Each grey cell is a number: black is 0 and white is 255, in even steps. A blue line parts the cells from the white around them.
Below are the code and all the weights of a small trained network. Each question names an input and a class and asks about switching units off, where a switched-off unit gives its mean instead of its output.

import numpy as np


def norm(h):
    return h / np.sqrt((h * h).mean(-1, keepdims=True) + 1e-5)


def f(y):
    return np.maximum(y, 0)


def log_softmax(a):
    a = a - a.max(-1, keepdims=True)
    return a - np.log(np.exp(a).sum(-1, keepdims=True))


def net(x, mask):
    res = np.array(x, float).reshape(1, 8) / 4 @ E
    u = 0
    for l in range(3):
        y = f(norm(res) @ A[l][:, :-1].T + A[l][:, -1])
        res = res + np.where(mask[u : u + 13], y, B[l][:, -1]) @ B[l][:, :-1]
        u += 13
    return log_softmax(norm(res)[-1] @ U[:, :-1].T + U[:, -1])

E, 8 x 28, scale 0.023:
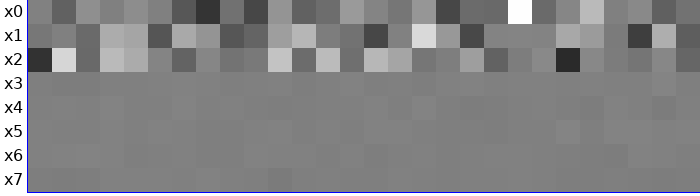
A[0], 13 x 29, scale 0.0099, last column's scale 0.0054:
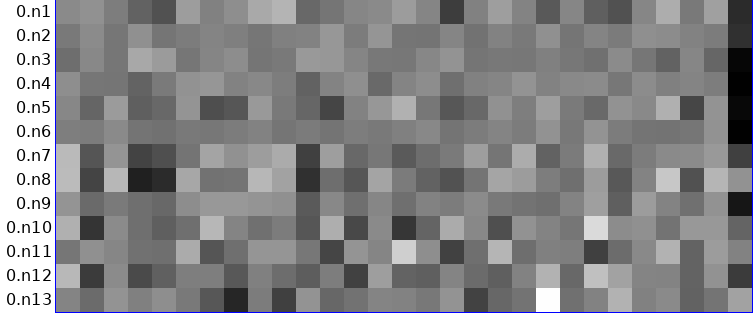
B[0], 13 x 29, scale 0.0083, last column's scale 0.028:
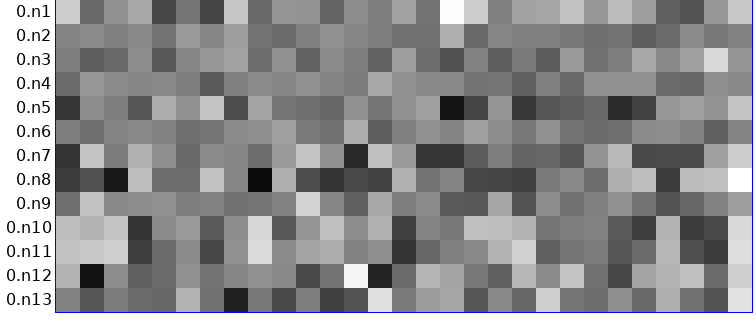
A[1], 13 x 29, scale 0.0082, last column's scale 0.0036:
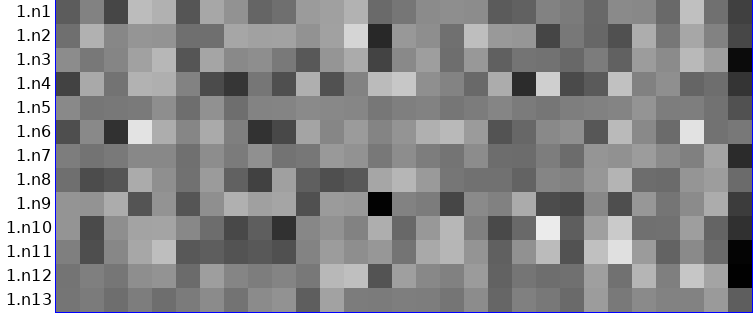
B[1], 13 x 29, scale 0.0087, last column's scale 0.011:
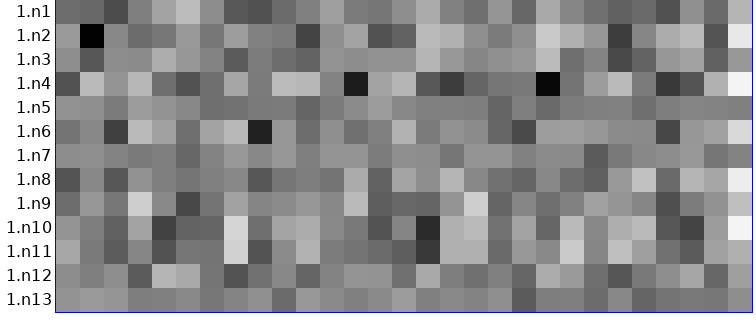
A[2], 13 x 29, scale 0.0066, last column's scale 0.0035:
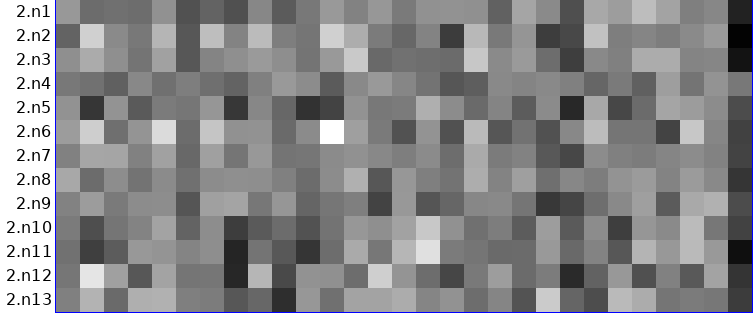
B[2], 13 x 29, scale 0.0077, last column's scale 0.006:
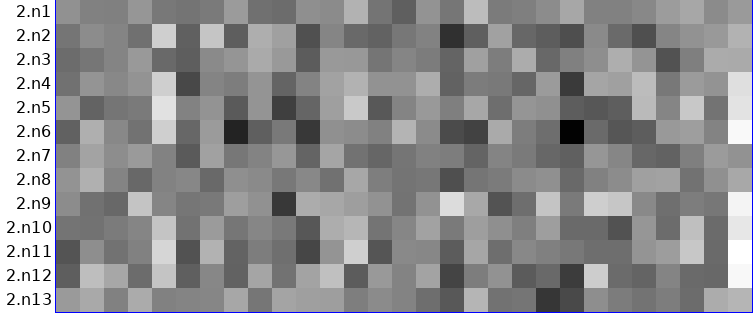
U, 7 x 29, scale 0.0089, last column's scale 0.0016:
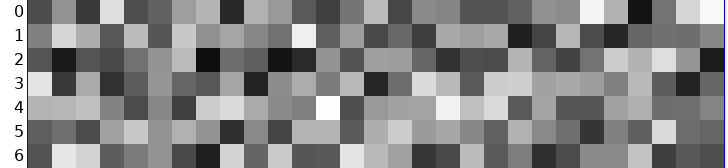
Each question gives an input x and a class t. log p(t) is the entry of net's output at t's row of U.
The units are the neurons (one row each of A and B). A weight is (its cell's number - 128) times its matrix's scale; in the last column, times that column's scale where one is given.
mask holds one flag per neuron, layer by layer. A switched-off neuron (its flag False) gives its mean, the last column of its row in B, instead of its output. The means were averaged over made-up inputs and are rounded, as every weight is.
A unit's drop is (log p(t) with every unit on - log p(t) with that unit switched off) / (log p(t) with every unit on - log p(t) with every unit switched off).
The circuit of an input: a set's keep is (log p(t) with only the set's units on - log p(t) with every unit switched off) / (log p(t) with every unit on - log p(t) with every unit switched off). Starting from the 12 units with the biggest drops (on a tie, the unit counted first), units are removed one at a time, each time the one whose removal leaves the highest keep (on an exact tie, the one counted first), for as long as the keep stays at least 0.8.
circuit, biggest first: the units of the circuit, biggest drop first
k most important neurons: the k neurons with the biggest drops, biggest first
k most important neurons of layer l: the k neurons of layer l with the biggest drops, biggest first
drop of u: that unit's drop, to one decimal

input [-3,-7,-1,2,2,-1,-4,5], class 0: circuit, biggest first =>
0.n8
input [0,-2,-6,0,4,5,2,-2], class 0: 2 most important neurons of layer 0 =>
0.n8, 0.n7
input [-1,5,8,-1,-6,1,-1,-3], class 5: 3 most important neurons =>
0.n13, 0.n7, 0.n8
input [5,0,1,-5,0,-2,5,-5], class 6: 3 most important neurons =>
0.n8, 1.n4, 0.n1
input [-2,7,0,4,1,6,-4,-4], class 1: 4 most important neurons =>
0.n8, 0.n10, 0.n12, 0.n13
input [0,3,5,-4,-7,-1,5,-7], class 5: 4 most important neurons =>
0.n13, 0.n7, 0.n3, 0.n8
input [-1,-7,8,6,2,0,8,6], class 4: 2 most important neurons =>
0.n13, 0.n7
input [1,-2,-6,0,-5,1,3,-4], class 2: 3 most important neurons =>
0.n12, 0.n8, 0.n10
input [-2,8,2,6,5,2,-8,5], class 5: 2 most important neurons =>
0.n13, 0.n11
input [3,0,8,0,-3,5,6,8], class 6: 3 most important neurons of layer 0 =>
0.n8, 0.n11, 0.n1
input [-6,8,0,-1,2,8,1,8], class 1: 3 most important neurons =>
0.n8, 0.n12, 0.n10
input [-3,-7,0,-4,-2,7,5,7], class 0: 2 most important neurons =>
0.n8, 0.n10
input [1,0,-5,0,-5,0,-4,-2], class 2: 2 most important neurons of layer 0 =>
0.n8, 0.n12
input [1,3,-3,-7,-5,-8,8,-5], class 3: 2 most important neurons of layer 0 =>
0.n12, 0.n5
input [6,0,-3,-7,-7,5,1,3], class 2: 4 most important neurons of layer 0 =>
0.n12, 0.n11, 0.n1, 0.n5
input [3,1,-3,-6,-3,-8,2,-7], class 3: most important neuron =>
0.n10
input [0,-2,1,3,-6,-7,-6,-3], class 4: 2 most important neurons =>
0.n11, 0.n13
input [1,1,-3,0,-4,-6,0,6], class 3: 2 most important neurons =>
0.n10, 0.n12
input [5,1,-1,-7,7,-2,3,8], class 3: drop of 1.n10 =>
0.1
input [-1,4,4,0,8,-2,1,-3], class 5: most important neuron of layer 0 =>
0.n13
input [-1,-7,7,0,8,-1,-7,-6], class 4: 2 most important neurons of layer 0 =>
0.n13, 0.n7
